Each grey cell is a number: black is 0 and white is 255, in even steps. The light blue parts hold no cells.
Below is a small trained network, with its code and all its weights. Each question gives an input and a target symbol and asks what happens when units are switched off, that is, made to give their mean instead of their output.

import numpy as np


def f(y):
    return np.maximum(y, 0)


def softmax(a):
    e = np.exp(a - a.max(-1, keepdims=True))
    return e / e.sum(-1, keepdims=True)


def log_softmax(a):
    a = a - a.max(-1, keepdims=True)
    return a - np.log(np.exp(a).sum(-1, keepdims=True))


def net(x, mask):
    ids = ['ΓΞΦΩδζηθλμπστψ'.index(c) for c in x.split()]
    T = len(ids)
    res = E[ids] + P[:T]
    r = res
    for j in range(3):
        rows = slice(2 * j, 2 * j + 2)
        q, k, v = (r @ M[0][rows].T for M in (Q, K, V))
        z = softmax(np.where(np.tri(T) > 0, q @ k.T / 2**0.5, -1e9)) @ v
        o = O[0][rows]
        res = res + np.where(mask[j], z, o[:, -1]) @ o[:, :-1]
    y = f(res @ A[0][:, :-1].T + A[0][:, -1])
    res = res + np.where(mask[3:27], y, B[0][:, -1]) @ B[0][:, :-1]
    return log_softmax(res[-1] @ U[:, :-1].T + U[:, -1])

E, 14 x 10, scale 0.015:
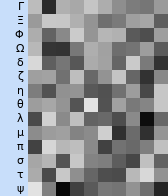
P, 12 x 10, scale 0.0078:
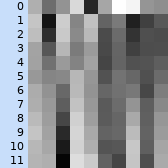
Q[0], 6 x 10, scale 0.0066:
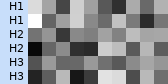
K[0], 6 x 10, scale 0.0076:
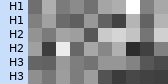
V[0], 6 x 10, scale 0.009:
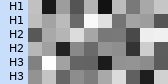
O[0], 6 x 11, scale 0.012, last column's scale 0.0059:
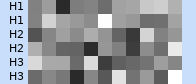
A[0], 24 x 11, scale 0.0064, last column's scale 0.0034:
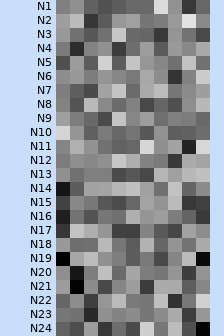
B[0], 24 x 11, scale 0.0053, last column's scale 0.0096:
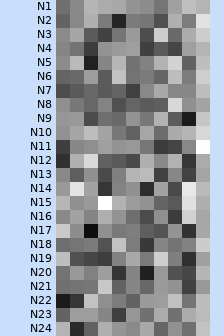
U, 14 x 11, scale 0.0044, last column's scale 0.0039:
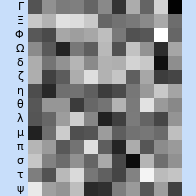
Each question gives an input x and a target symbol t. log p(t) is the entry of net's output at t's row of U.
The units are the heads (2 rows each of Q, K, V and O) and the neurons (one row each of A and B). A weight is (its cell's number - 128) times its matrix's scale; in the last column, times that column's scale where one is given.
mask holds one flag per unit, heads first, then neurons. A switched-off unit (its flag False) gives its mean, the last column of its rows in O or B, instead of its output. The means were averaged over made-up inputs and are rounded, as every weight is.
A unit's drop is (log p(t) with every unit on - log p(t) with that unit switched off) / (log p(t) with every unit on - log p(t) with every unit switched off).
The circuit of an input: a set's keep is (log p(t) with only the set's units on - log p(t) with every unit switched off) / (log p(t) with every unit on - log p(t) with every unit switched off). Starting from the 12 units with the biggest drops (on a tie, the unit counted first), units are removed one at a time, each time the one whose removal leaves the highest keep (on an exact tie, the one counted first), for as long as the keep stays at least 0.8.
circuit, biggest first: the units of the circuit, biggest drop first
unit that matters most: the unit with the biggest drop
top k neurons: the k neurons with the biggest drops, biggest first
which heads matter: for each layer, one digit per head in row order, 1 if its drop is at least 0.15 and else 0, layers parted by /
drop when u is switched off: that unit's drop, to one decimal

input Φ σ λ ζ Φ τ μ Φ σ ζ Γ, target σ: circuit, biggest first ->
(H2)
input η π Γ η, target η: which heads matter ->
100
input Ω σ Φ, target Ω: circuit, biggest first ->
(H3 N5 N20)
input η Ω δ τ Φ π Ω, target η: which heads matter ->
110
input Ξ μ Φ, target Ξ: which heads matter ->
111
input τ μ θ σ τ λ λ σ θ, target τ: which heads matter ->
001
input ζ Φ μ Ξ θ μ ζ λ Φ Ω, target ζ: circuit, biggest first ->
(H3 N24)
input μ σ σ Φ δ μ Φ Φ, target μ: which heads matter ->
101
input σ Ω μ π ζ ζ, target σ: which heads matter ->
010
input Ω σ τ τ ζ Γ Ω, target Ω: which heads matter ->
001
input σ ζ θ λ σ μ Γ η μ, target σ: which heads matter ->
010
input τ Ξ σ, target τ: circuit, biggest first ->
(H3 H1)
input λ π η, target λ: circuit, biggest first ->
(H1 H2)
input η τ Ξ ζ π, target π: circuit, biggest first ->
(H2 N19 N14 N17)
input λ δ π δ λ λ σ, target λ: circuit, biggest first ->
(H1)
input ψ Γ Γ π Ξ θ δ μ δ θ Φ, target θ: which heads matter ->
100
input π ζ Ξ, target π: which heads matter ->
011
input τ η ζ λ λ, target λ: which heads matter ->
010
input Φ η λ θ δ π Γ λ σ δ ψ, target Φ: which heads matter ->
001
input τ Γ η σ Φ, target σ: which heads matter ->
011
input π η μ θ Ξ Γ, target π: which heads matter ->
011
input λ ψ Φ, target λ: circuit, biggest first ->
(H1)
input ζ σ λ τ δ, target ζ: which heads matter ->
001
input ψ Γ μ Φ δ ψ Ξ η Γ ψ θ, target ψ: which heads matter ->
010
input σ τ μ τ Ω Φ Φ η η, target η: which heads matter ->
100
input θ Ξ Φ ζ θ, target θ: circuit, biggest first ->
(H1 N2 H3)
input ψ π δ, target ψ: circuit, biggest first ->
(H2)
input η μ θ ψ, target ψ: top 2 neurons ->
(N10 N15)
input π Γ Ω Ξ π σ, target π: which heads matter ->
101
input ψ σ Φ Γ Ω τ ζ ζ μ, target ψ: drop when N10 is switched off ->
0.2
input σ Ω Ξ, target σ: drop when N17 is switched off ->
-0.1
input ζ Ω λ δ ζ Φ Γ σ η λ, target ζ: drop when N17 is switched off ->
0.1
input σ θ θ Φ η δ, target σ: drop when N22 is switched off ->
0.1
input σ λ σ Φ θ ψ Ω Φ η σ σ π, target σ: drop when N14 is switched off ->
0.0
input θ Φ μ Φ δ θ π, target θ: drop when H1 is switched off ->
0.8
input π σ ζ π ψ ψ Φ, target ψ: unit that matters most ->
H2
